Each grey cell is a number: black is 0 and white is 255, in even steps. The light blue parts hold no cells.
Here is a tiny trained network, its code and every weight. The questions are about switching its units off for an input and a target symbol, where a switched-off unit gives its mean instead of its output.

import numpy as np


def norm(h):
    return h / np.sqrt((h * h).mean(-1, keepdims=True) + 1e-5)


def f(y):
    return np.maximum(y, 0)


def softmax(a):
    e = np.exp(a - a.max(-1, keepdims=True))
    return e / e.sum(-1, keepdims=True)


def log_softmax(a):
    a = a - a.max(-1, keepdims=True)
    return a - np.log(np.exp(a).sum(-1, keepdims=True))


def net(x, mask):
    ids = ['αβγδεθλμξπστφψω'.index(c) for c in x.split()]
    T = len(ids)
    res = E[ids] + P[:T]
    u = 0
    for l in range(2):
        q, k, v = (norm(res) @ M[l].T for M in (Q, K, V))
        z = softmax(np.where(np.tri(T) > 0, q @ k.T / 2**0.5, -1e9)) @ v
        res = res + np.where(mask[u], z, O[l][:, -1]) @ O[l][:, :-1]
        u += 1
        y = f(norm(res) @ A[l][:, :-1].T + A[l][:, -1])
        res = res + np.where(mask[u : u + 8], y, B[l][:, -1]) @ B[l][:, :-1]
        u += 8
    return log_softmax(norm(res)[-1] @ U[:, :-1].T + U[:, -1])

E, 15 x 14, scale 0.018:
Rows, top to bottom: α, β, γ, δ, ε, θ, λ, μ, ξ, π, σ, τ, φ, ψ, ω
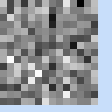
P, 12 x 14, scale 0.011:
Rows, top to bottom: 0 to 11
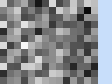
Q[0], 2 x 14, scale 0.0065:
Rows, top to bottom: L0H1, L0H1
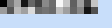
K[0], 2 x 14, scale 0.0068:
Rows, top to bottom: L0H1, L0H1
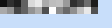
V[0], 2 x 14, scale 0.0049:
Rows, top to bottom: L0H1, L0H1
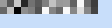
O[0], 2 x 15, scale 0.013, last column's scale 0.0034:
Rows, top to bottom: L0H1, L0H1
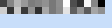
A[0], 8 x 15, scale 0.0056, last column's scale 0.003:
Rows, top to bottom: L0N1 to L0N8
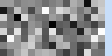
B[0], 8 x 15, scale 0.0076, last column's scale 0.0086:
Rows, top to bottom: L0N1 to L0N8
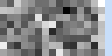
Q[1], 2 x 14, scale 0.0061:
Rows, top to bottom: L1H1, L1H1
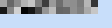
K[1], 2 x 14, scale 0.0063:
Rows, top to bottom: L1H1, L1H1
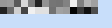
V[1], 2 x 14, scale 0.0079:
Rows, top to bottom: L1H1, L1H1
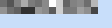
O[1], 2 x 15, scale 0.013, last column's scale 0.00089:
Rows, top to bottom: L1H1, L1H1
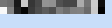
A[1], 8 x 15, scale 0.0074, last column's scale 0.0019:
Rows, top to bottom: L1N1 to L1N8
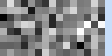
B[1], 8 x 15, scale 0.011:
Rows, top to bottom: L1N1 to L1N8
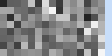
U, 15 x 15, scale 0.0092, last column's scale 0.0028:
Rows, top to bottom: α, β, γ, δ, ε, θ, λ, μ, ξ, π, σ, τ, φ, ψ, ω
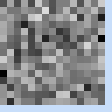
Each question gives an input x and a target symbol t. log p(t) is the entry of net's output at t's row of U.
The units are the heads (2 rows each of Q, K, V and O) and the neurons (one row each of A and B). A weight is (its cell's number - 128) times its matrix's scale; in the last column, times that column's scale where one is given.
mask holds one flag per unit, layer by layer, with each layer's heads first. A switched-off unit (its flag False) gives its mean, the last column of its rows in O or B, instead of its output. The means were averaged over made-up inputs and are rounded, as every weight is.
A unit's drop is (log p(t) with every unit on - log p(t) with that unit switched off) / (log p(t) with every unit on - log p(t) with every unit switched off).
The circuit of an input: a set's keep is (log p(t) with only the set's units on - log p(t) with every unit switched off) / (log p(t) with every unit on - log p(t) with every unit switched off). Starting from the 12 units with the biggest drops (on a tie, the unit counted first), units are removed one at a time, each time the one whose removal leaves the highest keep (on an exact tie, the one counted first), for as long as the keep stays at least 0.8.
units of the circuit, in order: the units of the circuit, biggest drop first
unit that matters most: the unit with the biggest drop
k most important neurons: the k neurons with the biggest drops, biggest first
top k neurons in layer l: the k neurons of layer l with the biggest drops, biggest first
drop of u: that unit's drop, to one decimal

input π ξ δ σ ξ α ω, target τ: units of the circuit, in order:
[L1H1]
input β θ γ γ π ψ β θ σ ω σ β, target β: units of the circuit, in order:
[L0N5 L1N4]
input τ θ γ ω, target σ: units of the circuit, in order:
[L1H1 L0N3]
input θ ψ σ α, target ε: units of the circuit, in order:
[L0H1 L1H1]
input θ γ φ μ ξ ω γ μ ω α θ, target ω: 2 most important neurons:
[L0N1 L1N5]
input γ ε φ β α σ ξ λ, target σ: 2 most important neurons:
[L0N7 L0N1]
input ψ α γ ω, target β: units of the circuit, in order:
[L0H1 L1N4]
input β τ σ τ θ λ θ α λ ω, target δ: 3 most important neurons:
[L0N8 L0N1 L0N3]
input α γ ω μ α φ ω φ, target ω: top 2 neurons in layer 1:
[L1N3 L1N5]
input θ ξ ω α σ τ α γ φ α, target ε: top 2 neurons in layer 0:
[L0N3 L0N1]
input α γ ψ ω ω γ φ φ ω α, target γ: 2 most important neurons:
[L0N5 L0N7]
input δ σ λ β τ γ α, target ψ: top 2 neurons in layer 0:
[L0N8 L0N1]
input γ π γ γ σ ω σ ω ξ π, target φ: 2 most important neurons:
[L0N3 L1N8]
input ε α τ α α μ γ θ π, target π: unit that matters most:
L1N4
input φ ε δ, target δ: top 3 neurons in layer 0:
[L0N1 L0N6 L0N4]
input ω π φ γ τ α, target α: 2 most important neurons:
[L1N7 L0N5]
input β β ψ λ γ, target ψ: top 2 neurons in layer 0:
[L0N1 L0N7]
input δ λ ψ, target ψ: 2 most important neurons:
[L0N1 L0N2]
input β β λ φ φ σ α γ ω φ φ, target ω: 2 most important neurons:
[L1N5 L1N3]
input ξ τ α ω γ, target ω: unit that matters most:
L0H1
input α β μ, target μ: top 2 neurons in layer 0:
[L0N8 L0N3]
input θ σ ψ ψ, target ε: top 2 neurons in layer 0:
[L0N3 L0N1]
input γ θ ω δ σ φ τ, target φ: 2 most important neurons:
[L0N3 L1N8]
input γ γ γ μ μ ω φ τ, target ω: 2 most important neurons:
[L1N5 L1N6]
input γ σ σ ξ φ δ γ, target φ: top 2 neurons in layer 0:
[L0N3 L0N1]
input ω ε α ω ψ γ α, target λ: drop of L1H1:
0.7
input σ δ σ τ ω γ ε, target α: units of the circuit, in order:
[L0H1]
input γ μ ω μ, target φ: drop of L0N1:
0.2
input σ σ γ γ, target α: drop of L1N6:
-0.1
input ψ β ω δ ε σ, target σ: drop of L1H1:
0.2
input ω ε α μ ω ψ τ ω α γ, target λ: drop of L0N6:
0.0
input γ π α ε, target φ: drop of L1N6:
0.1
